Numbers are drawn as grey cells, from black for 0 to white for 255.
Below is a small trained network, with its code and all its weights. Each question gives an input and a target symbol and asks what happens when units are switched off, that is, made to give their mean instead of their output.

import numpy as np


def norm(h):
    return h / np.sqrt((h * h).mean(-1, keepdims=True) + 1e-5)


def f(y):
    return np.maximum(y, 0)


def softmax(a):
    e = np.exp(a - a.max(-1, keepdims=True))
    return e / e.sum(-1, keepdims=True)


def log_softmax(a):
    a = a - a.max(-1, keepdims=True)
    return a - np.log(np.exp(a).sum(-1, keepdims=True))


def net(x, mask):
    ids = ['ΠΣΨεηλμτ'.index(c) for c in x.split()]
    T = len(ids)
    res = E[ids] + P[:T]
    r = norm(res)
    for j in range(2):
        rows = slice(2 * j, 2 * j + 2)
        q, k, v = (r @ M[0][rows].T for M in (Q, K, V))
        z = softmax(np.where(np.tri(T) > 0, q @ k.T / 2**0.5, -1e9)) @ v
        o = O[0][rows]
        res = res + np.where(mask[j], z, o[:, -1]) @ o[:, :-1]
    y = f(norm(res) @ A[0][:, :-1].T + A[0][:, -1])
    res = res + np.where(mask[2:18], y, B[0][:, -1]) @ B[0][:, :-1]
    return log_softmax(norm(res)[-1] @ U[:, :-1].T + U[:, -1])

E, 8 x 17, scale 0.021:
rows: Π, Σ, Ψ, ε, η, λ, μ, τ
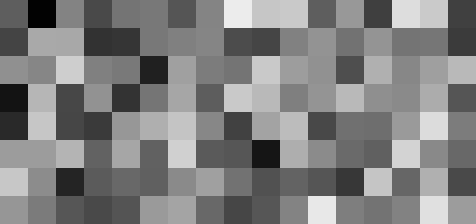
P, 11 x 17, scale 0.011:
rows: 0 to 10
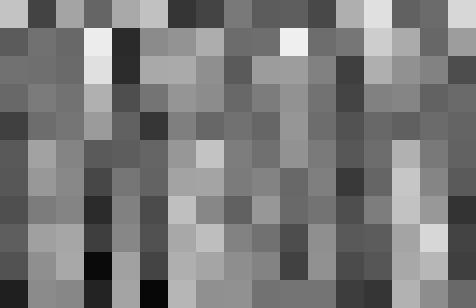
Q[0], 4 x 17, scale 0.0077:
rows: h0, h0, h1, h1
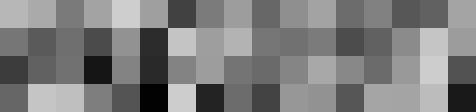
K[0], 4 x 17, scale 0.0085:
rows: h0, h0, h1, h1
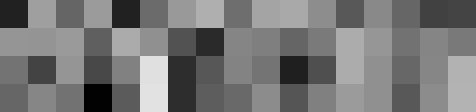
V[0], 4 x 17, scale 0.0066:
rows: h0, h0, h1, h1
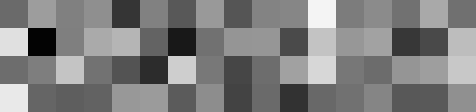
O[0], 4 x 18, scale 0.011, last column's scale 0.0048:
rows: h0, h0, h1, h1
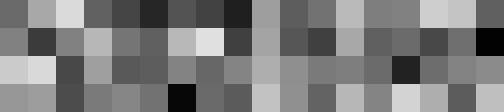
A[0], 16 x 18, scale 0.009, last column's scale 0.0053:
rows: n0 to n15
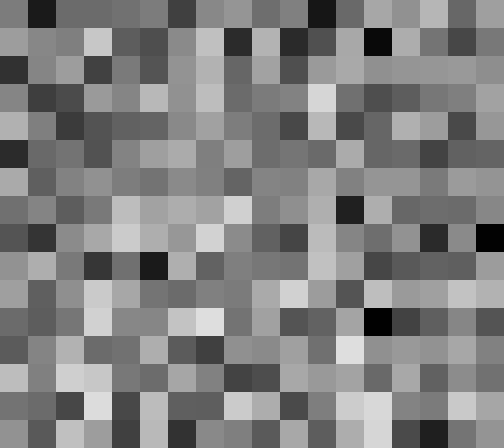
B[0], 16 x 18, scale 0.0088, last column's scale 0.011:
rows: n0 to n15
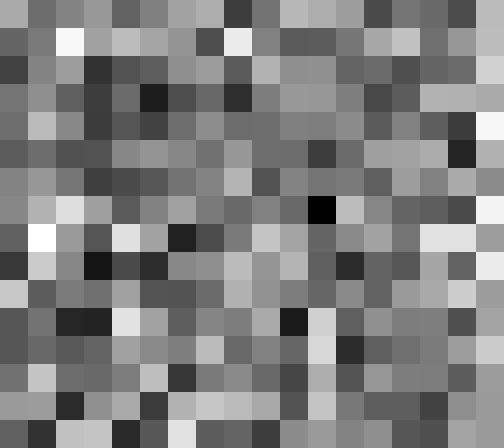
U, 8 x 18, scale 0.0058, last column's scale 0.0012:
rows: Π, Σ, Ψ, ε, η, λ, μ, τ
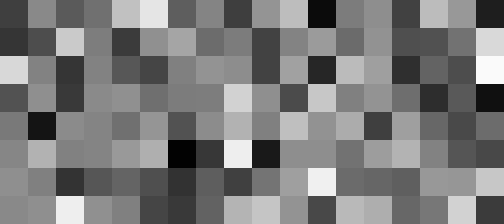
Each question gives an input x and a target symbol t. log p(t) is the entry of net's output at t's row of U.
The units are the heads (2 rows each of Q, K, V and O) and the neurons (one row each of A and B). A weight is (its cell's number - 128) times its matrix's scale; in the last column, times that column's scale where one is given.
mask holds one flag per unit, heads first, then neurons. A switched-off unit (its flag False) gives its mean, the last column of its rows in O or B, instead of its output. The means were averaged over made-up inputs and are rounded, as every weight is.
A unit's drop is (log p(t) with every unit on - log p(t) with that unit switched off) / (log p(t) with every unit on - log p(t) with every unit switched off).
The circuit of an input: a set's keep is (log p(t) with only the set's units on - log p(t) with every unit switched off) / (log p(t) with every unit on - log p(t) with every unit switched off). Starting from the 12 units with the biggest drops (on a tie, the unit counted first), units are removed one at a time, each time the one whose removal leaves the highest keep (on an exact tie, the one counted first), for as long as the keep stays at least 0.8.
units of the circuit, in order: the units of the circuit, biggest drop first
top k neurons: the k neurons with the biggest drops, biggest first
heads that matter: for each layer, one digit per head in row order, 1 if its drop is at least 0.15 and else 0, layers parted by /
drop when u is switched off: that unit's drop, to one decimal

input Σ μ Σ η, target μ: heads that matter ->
11
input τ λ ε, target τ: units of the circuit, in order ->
(h0, n1)
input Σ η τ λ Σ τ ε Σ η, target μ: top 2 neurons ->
(n7, n1)
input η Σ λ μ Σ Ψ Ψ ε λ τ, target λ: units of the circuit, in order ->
(h0)
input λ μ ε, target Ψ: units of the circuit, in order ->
(h0, n7, n12, h1)
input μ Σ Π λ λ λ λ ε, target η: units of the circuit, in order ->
(h1, h0, n0)
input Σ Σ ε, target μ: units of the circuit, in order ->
(h0, n7)
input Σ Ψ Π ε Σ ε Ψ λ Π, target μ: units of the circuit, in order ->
(h0, n7, n1)
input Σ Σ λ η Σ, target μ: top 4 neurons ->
(n7, n1, n12, n5)
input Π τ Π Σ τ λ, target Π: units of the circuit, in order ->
(h0, n8, h1)
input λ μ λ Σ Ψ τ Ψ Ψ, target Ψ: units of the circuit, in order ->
(h0, h1, n7)
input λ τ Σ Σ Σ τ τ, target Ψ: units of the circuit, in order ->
(h0, n7, h1)
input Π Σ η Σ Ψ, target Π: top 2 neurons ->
(n8, n11)
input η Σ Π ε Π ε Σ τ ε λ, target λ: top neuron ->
(n2)
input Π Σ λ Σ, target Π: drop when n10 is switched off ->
0.0
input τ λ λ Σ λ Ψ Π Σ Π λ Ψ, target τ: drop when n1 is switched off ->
0.4
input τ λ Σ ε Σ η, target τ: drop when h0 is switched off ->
1.0
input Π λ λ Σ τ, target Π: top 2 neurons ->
(n8, n7)
